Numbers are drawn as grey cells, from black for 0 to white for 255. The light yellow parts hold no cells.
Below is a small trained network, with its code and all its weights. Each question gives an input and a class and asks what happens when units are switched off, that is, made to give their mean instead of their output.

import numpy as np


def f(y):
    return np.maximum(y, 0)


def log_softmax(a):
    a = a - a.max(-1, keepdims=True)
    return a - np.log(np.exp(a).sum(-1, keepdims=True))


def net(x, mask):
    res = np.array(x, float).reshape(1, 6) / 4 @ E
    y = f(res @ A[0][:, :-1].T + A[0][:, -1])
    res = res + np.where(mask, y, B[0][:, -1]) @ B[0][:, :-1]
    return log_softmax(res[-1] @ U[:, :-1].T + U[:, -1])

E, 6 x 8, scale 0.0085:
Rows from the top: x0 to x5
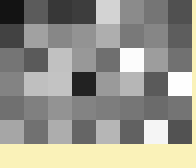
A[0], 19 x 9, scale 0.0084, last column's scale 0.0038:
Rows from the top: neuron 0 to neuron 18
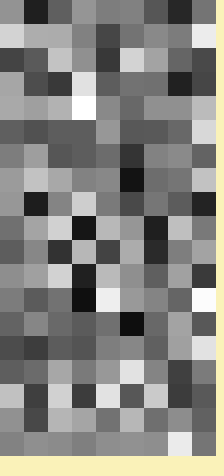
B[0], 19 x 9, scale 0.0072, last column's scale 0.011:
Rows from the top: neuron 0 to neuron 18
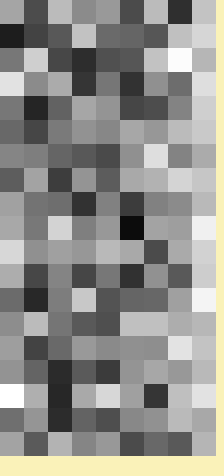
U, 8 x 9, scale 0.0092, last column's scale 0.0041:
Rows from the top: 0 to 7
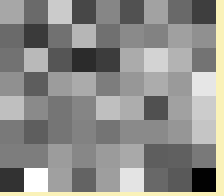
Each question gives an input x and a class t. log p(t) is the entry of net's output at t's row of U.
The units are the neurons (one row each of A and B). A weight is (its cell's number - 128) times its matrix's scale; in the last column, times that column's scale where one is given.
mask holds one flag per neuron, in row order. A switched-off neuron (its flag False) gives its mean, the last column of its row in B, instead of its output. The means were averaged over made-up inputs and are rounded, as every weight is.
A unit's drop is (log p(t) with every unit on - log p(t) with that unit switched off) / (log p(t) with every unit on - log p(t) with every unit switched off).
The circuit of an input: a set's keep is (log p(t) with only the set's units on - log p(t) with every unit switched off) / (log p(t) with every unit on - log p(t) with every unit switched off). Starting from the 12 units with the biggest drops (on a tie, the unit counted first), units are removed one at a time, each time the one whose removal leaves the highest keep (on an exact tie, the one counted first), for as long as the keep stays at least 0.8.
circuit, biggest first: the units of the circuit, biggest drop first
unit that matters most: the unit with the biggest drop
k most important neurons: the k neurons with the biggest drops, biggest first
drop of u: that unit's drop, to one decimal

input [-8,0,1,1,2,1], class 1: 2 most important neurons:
(neuron 1; neuron 4)
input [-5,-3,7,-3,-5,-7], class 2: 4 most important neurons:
(neuron 2; neuron 17; neuron 12; neuron 16)
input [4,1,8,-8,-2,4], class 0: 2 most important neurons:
(neuron 0; neuron 3)
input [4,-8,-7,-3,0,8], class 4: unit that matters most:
neuron 16
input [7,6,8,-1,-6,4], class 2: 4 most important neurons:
(neuron 2; neuron 15; neuron 4; neuron 1)
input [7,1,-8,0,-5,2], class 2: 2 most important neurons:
(neuron 13; neuron 6)
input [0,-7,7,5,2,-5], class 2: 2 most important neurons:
(neuron 2; neuron 17)
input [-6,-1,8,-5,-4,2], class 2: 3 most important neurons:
(neuron 2; neuron 17; neuron 12)
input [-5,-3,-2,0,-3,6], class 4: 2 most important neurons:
(neuron 16; neuron 12)
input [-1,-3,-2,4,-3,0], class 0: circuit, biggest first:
(neuron 16; neuron 9)
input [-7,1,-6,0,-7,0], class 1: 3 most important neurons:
(neuron 1; neuron 4; neuron 2)
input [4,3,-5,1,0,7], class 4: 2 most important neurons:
(neuron 16; neuron 1)
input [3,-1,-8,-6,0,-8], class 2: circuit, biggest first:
(neuron 13; neuron 6)
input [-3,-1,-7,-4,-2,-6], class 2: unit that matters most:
neuron 13
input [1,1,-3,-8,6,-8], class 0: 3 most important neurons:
(neuron 3; neuron 0; neuron 16)
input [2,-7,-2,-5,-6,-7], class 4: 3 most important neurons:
(neuron 10; neuron 9; neuron 11)
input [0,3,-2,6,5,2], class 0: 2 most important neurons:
(neuron 9; neuron 11)
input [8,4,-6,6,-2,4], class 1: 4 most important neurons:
(neuron 12; neuron 3; neuron 5; neuron 14)
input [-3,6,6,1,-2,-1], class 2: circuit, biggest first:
(neuron 2; neuron 12)
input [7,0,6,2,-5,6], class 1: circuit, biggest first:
(neuron 12)
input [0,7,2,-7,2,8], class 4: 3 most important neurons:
(neuron 16; neuron 9; neuron 11)
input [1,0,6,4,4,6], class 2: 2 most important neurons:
(neuron 2; neuron 15)
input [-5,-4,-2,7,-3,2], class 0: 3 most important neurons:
(neuron 9; neuron 11; neuron 18)
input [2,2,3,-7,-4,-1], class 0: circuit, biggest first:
(neuron 3; neuron 0)
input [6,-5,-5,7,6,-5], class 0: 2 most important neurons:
(neuron 9; neuron 11)
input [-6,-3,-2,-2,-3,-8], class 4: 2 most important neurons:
(neuron 10; neuron 12)
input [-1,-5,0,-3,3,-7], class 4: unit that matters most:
neuron 10
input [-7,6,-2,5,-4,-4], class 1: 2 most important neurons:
(neuron 1; neuron 3)
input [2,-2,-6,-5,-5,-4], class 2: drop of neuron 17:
-0.1
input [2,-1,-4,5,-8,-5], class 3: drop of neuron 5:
0.0
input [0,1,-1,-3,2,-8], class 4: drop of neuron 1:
0.1
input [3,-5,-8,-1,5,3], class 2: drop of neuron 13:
0.2
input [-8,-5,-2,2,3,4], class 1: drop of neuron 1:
0.4
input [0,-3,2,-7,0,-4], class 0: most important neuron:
(neuron 3)
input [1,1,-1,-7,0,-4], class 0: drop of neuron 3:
0.2
